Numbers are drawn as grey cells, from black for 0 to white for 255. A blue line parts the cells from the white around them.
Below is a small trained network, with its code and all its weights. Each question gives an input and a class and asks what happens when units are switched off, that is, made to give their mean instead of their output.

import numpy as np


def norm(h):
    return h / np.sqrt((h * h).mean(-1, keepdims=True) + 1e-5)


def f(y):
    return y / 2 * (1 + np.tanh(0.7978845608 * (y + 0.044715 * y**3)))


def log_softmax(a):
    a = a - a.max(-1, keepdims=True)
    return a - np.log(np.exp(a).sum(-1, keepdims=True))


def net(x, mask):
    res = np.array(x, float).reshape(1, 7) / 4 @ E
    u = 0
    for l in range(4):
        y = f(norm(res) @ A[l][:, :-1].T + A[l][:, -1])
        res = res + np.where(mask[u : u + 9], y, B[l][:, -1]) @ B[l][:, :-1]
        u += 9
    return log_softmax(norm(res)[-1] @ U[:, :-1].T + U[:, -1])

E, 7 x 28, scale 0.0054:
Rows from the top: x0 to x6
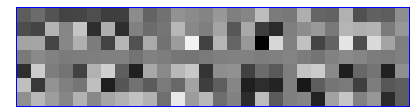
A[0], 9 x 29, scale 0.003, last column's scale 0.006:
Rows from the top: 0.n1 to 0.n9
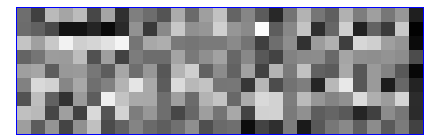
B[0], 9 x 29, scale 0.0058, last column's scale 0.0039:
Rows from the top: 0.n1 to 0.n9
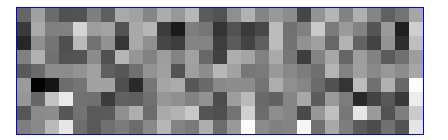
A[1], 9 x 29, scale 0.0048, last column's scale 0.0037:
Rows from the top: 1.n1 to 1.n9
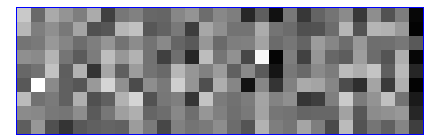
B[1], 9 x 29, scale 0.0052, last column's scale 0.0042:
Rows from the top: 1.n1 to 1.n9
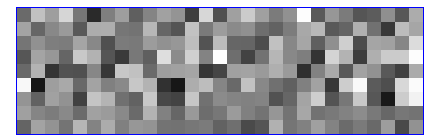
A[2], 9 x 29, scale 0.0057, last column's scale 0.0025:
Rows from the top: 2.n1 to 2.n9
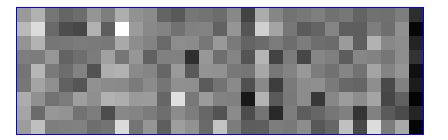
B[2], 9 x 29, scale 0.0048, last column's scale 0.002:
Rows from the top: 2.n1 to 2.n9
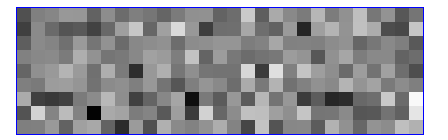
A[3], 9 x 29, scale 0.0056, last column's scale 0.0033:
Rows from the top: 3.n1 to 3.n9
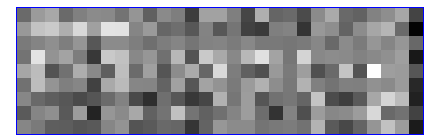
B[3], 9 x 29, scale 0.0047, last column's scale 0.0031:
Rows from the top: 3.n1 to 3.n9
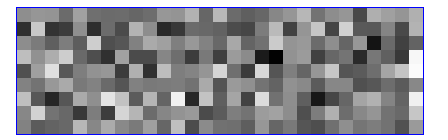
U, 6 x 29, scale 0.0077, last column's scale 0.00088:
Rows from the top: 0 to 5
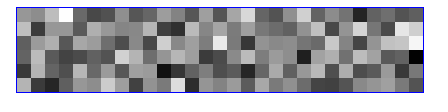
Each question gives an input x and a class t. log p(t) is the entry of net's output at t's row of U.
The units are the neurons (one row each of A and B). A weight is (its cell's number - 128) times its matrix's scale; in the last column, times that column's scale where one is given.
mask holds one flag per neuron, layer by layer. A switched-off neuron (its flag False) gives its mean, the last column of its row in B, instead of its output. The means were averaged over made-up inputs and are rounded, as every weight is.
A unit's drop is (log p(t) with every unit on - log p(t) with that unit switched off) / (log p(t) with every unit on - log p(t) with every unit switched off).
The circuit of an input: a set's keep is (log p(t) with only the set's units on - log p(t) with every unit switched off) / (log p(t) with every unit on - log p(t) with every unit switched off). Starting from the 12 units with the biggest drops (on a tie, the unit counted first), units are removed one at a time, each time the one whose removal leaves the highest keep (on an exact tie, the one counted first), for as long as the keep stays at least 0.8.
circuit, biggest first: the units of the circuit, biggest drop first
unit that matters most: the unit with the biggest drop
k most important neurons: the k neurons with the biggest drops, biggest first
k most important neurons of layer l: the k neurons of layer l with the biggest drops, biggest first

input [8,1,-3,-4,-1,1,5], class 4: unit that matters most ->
0.n2
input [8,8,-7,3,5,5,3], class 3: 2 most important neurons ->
1.n5, 0.n1
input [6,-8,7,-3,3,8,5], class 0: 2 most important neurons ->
0.n9, 1.n1
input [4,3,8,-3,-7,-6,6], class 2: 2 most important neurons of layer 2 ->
2.n9, 2.n8
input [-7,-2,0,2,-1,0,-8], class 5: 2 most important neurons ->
3.n7, 0.n2
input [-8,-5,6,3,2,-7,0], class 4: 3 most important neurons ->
0.n3, 3.n2, 0.n9
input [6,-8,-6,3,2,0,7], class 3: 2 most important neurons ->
0.n8, 2.n2
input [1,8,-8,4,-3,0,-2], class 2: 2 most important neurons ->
1.n4, 0.n8
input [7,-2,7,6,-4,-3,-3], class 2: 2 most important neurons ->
3.n5, 0.n5
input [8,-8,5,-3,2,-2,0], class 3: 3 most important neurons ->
0.n8, 2.n2, 0.n3
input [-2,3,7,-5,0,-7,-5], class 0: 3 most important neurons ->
0.n7, 1.n4, 3.n4
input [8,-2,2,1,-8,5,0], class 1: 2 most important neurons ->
1.n7, 1.n2
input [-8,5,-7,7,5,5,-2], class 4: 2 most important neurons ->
0.n3, 3.n2
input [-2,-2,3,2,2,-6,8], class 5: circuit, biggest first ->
2.n7
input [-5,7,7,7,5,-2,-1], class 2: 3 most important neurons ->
3.n5, 2.n9, 0.n8
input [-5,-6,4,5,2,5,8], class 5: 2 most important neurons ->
0.n6, 2.n7
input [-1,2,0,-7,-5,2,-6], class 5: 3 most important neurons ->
3.n7, 1.n6, 3.n9
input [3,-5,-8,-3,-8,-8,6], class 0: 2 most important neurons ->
3.n4, 0.n7
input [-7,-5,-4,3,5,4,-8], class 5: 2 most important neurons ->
3.n7, 0.n2
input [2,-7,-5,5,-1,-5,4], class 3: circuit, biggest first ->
2.n2
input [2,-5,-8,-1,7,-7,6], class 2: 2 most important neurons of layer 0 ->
0.n9, 0.n1
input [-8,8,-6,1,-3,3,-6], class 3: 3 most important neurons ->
1.n5, 3.n8, 0.n2
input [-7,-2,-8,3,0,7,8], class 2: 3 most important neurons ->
1.n4, 0.n7, 3.n1
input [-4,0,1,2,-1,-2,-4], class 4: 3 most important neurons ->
0.n3, 3.n2, 0.n6
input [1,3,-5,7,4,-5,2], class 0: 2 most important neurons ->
0.n7, 3.n4
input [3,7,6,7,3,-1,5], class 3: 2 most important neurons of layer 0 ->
0.n1, 0.n4
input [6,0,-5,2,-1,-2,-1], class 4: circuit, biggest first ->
0.n2
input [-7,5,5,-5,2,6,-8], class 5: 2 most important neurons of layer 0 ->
0.n2, 0.n7
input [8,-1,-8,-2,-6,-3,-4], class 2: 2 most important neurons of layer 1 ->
1.n4, 1.n6
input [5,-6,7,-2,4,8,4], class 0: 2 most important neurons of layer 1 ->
1.n1, 1.n4
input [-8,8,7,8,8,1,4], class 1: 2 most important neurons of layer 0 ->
0.n8, 0.n2
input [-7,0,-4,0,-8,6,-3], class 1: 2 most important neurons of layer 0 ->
0.n7, 0.n2
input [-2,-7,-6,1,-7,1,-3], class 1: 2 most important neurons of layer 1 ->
1.n7, 1.n2
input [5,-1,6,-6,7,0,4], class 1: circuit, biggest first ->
1.n6
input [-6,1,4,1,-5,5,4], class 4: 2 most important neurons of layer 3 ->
3.n2, 3.n4
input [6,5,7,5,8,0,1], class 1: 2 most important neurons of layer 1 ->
1.n6, 1.n4
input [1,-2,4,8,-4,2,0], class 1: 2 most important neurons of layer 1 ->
1.n7, 1.n2
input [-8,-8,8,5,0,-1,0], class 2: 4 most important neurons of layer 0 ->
0.n5, 0.n4, 0.n2, 0.n1
